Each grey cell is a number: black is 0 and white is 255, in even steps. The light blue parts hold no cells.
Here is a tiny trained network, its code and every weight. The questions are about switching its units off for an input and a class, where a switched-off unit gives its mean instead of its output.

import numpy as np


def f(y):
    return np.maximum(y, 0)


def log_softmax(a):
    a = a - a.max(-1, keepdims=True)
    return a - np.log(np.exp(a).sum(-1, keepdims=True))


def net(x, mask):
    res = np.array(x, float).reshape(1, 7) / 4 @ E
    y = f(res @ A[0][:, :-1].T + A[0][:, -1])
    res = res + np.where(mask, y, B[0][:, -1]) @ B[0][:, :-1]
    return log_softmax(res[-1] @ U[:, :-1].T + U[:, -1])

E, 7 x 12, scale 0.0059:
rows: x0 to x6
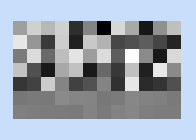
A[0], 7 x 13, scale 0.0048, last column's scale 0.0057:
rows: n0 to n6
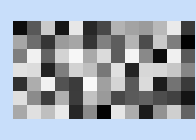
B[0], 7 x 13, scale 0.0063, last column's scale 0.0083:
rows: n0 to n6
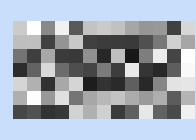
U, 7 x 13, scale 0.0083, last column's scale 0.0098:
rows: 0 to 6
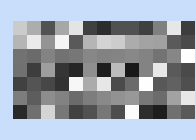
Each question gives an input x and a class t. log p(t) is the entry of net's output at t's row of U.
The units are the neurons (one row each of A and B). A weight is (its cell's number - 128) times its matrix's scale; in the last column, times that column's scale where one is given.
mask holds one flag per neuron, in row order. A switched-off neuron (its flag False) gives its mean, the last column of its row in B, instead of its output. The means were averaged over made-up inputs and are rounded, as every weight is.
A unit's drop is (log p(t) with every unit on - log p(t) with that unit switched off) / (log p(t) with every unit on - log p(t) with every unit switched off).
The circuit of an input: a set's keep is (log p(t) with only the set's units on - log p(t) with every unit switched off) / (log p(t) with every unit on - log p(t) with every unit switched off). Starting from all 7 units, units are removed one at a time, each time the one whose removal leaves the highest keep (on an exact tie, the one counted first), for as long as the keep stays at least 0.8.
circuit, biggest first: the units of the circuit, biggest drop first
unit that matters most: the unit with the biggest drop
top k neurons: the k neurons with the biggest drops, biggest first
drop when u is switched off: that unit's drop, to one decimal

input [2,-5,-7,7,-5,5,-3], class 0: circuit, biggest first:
[n2]
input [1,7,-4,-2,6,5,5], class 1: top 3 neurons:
[n5, n3, n2]
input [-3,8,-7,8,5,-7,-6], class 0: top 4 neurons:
[n1, n0, n2, n3]
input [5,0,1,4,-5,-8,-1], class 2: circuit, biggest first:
[n4, n6]
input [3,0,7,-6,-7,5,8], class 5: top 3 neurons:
[n3, n2, n4]
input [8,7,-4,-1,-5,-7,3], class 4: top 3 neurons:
[n6, n0, n2]
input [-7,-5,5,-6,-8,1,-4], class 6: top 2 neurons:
[n3, n6]
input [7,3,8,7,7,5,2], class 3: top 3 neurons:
[n2, n4, n3]
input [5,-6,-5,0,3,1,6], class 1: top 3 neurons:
[n0, n2, n3]
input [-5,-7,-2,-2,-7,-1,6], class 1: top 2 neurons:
[n0, n6]
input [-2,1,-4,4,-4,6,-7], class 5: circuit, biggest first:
[n2, n4, n6]
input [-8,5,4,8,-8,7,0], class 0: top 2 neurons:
[n1, n6]
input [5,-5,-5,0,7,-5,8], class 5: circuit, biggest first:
[n3, n2]
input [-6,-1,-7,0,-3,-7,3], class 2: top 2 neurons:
[n2, n6]
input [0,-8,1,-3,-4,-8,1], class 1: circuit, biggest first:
[n0]
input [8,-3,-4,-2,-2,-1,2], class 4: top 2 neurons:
[n6, n2]
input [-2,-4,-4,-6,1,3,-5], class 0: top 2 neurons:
[n4, n2]
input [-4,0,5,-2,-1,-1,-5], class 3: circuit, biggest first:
[n2, n6]
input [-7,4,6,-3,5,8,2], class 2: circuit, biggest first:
[n6, n2]
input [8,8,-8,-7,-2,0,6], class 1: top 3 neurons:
[n5, n2, n1]
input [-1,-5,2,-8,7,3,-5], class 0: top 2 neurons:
[n4, n3]
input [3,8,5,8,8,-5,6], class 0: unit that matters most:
n1
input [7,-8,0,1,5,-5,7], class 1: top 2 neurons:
[n0, n3]
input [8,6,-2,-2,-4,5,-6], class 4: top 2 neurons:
[n6, n0]
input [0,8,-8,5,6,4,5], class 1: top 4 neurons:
[n5, n2, n3, n4]
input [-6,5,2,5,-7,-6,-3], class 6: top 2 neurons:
[n3, n6]
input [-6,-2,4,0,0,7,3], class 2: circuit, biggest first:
[n6]
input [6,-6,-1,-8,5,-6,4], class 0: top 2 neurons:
[n4, n3]
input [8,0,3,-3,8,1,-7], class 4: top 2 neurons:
[n6, n3]
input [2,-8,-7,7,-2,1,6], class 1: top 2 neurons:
[n0, n4]
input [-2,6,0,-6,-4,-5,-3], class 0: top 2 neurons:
[n4, n0]
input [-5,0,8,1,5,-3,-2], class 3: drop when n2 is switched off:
0.7
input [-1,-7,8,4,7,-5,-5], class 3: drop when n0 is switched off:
-0.1
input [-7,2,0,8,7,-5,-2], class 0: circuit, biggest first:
[n1]
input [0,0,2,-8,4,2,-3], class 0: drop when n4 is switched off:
0.7
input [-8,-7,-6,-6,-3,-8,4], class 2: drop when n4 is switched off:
0.2
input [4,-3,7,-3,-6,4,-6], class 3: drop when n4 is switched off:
0.0
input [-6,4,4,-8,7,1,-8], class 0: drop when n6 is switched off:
0.1
